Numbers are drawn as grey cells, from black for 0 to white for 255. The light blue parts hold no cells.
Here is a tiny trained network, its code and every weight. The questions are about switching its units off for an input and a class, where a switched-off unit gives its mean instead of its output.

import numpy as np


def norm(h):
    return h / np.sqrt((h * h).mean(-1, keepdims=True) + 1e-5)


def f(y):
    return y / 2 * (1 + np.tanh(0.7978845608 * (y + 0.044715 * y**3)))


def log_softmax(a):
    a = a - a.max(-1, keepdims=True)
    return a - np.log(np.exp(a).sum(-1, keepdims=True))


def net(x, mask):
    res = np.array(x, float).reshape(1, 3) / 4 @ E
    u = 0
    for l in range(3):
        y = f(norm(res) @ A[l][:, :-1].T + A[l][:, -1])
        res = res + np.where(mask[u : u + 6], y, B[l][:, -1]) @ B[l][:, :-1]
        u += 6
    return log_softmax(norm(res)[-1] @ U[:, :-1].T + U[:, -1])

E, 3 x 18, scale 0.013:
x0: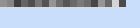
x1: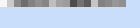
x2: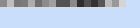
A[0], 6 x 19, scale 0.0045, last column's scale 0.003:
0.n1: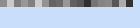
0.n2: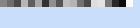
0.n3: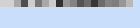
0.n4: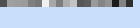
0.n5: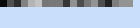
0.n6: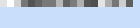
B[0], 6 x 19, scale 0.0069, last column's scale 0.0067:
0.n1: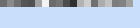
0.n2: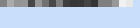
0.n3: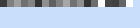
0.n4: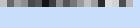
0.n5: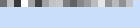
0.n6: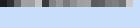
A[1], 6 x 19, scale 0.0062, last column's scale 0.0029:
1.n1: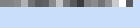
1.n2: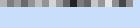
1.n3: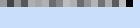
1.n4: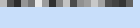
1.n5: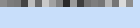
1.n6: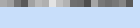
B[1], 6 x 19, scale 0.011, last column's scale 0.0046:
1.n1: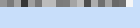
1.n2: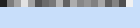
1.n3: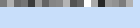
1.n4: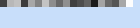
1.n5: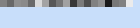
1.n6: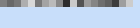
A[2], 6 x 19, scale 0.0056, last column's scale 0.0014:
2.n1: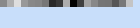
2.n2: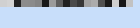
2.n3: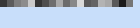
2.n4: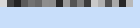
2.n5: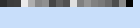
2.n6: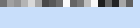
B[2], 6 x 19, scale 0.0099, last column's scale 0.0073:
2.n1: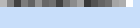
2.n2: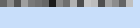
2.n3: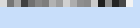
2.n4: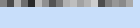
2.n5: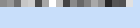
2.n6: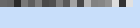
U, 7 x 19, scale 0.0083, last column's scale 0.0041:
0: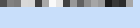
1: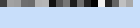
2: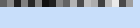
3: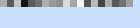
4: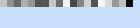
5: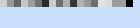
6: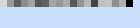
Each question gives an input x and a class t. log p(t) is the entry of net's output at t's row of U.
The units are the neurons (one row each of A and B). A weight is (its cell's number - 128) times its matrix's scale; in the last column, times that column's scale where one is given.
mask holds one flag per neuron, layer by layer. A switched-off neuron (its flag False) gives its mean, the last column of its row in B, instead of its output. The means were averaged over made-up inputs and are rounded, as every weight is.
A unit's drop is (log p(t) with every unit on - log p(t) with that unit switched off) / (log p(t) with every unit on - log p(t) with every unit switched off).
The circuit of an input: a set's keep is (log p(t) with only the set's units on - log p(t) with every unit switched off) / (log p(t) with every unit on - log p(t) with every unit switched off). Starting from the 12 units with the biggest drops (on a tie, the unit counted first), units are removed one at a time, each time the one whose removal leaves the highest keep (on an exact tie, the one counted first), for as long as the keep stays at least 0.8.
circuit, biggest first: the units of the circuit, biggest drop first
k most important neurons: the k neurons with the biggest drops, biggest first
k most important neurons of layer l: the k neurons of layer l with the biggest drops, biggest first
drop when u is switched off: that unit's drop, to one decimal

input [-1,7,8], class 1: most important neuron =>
1.n5
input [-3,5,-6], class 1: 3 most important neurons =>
1.n4; 0.n5; 2.n5
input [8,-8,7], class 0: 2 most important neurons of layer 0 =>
0.n2; 0.n5
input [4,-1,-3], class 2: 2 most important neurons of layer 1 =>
1.n4; 1.n2
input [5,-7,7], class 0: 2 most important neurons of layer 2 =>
2.n5; 2.n1
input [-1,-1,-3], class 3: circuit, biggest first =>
0.n2; 1.n1; 0.n3
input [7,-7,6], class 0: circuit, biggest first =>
0.n2; 2.n5
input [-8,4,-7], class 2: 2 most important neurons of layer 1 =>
1.n3; 1.n5
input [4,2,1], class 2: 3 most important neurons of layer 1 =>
1.n1; 1.n4; 1.n2
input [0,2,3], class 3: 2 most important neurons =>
0.n3; 0.n2
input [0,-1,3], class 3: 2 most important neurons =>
1.n4; 0.n2
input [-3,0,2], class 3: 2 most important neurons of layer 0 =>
0.n4; 0.n3
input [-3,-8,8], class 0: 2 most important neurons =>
2.n5; 1.n4
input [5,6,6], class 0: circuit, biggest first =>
1.n2
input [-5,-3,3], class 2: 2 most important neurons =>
0.n2; 2.n6
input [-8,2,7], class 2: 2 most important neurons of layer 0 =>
0.n2; 0.n4
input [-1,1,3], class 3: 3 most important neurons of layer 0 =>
0.n3; 0.n2; 0.n6
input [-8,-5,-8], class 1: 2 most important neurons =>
1.n4; 0.n2
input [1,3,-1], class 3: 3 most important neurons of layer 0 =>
0.n2; 0.n6; 0.n5
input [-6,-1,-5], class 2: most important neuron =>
2.n6
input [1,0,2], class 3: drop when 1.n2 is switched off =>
0.1
